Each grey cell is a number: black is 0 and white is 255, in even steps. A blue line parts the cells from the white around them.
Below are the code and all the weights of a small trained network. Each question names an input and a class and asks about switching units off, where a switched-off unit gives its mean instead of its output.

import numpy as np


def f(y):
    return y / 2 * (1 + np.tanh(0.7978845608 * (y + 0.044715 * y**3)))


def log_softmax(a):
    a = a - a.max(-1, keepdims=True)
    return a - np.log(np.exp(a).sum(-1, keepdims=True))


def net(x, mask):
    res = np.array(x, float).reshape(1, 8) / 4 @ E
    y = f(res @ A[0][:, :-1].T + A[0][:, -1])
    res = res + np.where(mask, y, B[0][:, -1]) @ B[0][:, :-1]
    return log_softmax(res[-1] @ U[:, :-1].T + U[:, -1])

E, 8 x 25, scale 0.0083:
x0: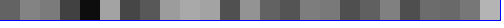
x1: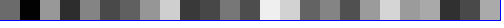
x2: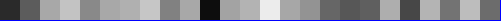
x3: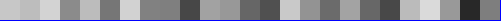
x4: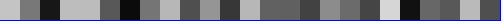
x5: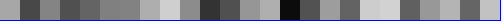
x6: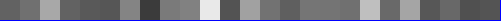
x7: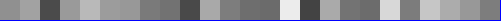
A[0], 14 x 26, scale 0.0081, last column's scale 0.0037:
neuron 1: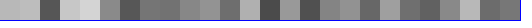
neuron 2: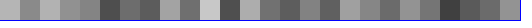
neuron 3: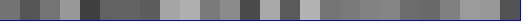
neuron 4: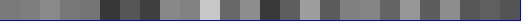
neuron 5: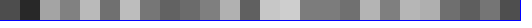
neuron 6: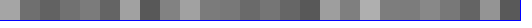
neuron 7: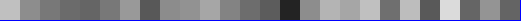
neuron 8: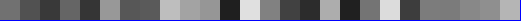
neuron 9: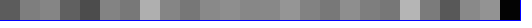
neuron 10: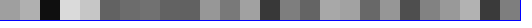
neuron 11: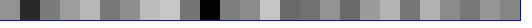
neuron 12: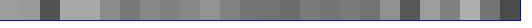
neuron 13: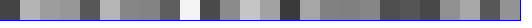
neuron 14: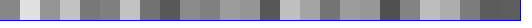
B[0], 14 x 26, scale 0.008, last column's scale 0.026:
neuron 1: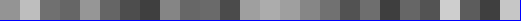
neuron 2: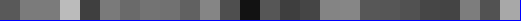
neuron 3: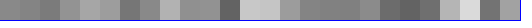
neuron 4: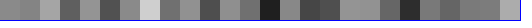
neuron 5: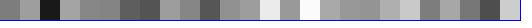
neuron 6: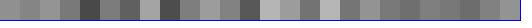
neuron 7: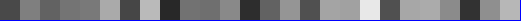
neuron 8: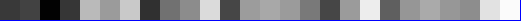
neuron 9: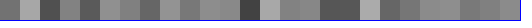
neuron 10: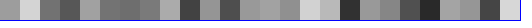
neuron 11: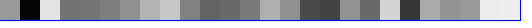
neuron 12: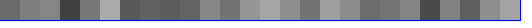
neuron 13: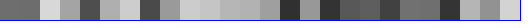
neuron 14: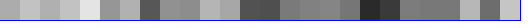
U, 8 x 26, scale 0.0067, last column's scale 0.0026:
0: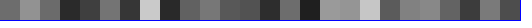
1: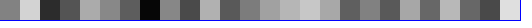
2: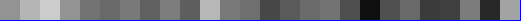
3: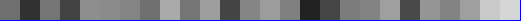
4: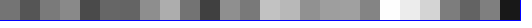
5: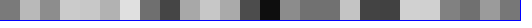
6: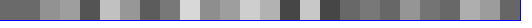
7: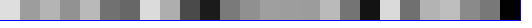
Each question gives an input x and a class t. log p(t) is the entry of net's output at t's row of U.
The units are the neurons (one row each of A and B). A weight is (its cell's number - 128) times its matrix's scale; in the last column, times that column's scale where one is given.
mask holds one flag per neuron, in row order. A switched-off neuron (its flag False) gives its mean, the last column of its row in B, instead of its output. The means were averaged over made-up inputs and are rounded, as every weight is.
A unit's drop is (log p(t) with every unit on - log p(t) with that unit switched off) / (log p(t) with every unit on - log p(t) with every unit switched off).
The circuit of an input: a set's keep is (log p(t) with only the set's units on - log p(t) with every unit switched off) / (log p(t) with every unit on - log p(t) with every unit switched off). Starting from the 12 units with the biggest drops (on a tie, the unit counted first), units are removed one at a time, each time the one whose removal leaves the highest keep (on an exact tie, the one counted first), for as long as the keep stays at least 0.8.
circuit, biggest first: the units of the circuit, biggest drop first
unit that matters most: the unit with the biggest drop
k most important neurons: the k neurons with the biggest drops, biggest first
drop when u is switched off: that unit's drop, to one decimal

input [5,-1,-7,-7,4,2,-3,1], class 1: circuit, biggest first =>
(neuron 11)
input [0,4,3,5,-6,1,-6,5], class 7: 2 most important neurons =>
(neuron 8; neuron 14)
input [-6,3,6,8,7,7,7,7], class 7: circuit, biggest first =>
(neuron 11; neuron 5; neuron 13; neuron 8)
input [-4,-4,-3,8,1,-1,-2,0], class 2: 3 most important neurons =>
(neuron 8; neuron 14; neuron 5)
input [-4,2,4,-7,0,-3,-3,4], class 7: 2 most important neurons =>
(neuron 8; neuron 13)
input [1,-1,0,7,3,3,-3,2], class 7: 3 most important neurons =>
(neuron 8; neuron 13; neuron 5)
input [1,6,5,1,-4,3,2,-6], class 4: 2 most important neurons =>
(neuron 5; neuron 8)
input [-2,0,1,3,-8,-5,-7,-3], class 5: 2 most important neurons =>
(neuron 14; neuron 10)
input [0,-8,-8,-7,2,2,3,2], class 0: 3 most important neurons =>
(neuron 7; neuron 4; neuron 5)
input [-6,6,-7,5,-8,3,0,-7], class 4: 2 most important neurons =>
(neuron 5; neuron 10)
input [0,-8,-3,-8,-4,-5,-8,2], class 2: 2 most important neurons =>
(neuron 13; neuron 8)
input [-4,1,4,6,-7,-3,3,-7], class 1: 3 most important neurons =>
(neuron 5; neuron 11; neuron 4)
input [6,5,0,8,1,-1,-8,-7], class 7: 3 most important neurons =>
(neuron 8; neuron 13; neuron 7)
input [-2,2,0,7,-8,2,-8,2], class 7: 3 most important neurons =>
(neuron 8; neuron 14; neuron 5)
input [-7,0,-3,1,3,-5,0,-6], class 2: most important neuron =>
(neuron 8)
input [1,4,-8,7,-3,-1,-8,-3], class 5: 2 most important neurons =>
(neuron 10; neuron 1)
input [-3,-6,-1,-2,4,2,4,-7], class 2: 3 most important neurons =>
(neuron 13; neuron 2; neuron 11)
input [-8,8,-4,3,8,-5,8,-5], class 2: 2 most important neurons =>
(neuron 2; neuron 8)
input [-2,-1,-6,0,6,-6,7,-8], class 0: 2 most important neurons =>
(neuron 7; neuron 4)
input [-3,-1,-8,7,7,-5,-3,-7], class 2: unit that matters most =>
neuron 2
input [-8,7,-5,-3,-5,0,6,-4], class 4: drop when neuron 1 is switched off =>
0.2
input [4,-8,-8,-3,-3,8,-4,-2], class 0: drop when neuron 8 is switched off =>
0.0
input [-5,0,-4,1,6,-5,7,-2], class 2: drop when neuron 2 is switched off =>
0.1
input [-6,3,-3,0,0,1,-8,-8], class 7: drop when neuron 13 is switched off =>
0.2
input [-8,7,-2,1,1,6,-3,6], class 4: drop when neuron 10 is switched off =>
0.2
